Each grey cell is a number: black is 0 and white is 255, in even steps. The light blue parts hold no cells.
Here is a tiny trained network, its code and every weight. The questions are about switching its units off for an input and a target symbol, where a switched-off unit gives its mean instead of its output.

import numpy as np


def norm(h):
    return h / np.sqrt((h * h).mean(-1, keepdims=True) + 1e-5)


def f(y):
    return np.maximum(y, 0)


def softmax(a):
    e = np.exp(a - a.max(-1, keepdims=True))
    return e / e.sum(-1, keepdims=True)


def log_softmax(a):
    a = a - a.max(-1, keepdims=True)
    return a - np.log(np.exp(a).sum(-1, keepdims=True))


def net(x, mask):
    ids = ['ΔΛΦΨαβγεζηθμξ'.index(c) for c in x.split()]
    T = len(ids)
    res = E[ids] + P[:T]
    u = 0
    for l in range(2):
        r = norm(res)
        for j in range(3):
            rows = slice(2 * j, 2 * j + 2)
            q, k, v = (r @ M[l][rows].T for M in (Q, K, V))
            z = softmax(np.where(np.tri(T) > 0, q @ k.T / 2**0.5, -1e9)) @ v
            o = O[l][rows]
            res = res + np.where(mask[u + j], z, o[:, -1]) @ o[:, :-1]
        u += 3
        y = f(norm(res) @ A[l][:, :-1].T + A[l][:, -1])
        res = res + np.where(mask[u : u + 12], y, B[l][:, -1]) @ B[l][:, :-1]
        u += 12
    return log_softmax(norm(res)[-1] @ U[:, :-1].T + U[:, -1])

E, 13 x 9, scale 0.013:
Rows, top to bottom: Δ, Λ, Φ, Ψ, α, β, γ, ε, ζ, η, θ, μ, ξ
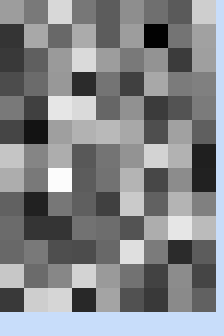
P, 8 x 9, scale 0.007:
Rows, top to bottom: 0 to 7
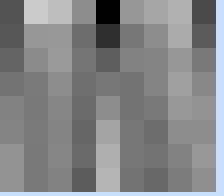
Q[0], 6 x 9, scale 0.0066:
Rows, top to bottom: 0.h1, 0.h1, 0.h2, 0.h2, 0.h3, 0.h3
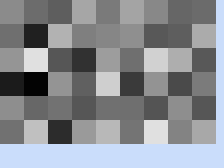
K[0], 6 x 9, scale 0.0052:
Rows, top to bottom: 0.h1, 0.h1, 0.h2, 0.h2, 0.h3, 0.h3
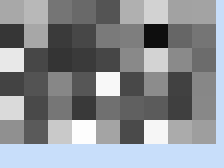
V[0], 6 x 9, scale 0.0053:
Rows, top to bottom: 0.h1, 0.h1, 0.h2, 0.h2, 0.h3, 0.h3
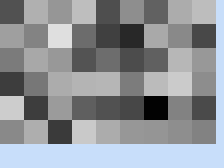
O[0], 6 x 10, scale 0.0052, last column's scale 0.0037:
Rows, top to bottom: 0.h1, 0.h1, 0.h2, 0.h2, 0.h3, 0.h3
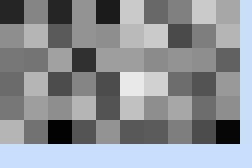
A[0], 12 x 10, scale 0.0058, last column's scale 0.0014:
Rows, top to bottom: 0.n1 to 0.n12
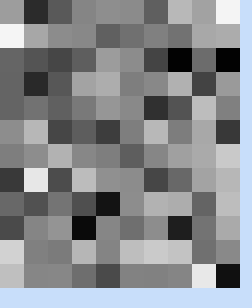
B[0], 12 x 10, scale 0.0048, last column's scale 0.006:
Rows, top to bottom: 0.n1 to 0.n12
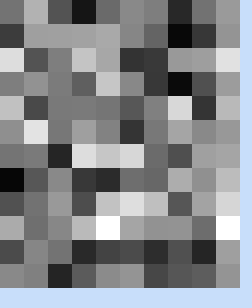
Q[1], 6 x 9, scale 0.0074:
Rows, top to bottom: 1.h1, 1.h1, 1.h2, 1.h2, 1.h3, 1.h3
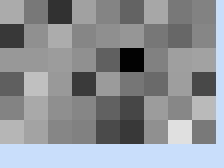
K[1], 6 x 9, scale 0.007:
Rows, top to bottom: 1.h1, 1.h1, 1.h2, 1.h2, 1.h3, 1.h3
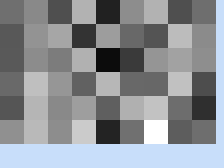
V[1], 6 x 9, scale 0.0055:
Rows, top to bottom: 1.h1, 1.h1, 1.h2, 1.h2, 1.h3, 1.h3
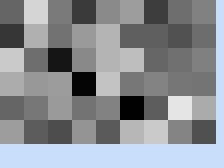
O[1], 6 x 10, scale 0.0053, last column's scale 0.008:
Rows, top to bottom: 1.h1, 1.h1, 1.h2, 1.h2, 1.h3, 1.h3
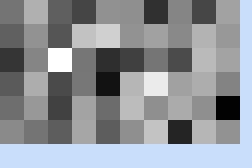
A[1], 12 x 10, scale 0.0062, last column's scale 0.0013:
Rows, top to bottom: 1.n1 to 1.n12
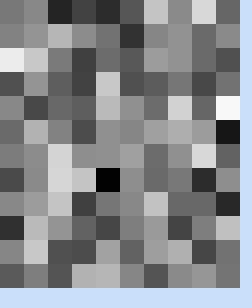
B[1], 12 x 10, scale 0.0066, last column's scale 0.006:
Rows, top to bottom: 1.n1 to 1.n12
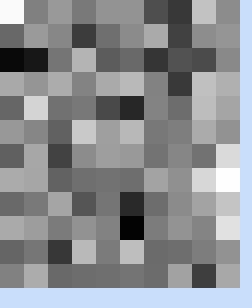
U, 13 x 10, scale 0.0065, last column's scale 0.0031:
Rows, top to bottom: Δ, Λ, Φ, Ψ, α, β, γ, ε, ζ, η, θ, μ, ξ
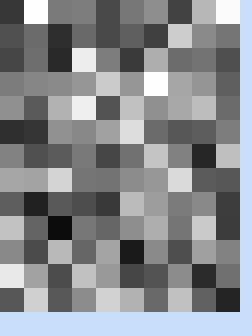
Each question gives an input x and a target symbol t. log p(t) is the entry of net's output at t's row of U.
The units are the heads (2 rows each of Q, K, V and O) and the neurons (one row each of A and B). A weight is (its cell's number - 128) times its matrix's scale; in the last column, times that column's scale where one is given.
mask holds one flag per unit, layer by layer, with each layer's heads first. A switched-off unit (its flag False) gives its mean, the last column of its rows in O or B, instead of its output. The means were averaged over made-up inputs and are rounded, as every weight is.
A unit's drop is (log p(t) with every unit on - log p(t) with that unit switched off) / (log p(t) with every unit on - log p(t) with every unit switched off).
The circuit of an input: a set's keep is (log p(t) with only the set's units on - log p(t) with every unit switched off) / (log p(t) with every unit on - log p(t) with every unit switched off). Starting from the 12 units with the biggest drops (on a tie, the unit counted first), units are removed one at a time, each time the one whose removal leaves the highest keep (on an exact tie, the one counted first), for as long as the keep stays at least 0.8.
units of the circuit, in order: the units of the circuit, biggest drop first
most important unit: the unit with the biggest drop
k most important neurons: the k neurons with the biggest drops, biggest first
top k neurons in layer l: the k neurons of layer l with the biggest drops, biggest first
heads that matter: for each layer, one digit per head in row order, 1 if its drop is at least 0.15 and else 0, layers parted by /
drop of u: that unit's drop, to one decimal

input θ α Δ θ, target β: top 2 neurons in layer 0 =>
(0.n3 0.n10)
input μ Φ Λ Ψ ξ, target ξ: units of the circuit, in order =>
(1.h2 1.h3)
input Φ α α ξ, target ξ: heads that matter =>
000 / 010
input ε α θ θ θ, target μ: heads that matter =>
110 / 000
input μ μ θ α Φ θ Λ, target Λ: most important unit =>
0.n8
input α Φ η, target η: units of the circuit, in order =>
(1.n1 0.h2)
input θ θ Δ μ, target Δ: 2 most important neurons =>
(0.n10 0.n3)
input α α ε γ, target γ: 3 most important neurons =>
(1.n3 0.n11 1.n11)
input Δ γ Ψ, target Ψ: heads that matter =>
000 / 010
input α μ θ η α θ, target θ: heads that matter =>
000 / 000
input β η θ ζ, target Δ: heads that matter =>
000 / 010
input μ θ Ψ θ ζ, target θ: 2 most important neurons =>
(1.n10 0.n1)
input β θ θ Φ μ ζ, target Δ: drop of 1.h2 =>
0.2
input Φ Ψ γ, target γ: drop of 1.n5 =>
0.1
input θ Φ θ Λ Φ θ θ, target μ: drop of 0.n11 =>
0.0
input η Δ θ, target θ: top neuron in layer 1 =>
(1.n10)
